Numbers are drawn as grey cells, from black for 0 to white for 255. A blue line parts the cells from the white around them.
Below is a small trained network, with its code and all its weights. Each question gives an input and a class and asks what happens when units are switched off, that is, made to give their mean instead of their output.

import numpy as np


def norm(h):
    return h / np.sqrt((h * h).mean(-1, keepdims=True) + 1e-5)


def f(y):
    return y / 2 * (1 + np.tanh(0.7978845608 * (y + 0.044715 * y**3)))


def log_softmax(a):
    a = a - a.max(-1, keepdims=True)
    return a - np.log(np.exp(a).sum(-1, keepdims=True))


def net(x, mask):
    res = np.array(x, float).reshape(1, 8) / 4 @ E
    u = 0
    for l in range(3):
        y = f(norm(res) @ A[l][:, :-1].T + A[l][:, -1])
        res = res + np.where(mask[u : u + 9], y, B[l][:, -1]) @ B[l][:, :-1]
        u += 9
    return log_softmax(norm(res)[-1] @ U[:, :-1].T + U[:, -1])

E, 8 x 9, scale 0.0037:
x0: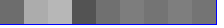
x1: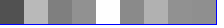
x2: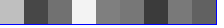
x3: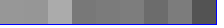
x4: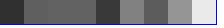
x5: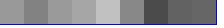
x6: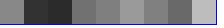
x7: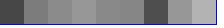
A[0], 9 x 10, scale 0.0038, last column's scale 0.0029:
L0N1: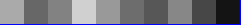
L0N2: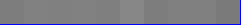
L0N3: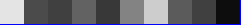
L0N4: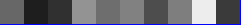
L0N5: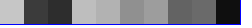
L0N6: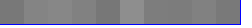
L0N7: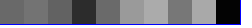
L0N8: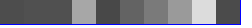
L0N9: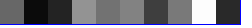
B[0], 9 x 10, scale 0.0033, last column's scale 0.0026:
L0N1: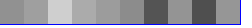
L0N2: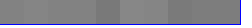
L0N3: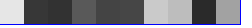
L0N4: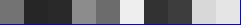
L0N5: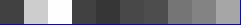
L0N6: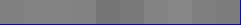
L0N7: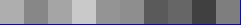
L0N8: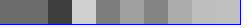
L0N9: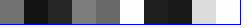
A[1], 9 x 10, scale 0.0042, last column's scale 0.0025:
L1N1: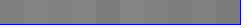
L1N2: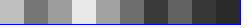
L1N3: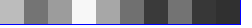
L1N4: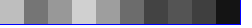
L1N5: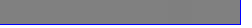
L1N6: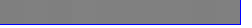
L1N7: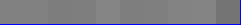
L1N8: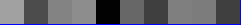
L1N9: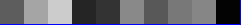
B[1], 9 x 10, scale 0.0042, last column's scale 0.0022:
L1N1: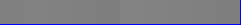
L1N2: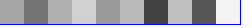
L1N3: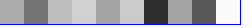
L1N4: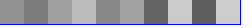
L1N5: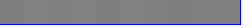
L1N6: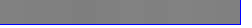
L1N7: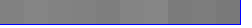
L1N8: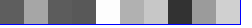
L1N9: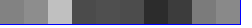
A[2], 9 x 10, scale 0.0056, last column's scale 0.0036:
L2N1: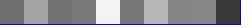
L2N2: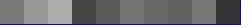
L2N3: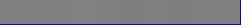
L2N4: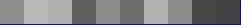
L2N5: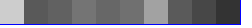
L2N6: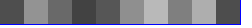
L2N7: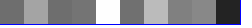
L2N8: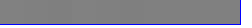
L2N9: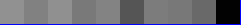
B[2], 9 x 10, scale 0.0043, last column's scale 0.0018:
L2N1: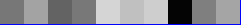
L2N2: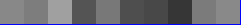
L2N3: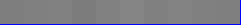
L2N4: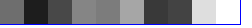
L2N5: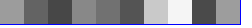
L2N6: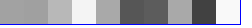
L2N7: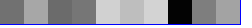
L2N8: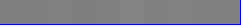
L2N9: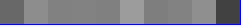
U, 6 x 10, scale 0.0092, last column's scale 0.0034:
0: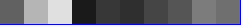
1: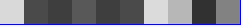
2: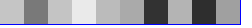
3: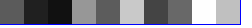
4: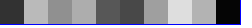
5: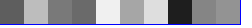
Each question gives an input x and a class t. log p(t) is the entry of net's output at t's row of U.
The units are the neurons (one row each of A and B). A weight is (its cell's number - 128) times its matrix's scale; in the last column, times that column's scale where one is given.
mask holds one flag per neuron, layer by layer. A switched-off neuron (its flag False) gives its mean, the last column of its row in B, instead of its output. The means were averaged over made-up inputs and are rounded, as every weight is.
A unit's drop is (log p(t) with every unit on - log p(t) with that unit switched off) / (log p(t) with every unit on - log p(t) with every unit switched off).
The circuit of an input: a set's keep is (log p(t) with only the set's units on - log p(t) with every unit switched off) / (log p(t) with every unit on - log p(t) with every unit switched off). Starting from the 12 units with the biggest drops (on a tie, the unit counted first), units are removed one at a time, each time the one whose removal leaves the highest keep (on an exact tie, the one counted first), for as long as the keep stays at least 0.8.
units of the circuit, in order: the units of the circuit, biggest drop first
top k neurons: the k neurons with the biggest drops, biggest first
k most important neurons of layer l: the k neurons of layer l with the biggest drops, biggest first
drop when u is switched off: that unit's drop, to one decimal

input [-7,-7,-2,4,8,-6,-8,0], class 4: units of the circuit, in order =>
(L2N6; L2N4)
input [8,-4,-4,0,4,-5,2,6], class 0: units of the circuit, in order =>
(L1N9; L2N4)
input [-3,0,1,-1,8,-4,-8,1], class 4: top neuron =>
(L2N6)
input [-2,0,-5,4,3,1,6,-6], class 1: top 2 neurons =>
(L0N3; L2N4)
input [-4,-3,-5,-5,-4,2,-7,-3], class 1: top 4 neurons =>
(L1N8; L2N5; L0N3; L0N8)
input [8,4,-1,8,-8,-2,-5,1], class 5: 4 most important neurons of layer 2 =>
(L2N6; L2N1; L2N7; L2N4)
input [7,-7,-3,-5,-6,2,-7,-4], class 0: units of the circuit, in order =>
(L1N9; L2N6)
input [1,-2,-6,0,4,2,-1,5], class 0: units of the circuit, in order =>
(L1N9; L2N4)
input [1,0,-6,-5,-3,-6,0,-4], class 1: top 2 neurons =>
(L1N8; L0N3)
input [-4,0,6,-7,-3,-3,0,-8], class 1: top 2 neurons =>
(L0N3; L2N5)
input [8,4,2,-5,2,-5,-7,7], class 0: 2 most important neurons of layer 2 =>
(L2N2; L2N5)
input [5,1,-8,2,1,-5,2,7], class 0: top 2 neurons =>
(L1N9; L2N2)
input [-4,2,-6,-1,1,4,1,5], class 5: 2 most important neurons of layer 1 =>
(L1N3; L1N2)
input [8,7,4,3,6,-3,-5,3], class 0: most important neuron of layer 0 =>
(L0N8)
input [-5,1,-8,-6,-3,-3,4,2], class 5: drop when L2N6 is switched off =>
0.1
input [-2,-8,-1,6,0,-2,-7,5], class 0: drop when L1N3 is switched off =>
0.0
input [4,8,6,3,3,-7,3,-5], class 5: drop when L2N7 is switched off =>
0.1
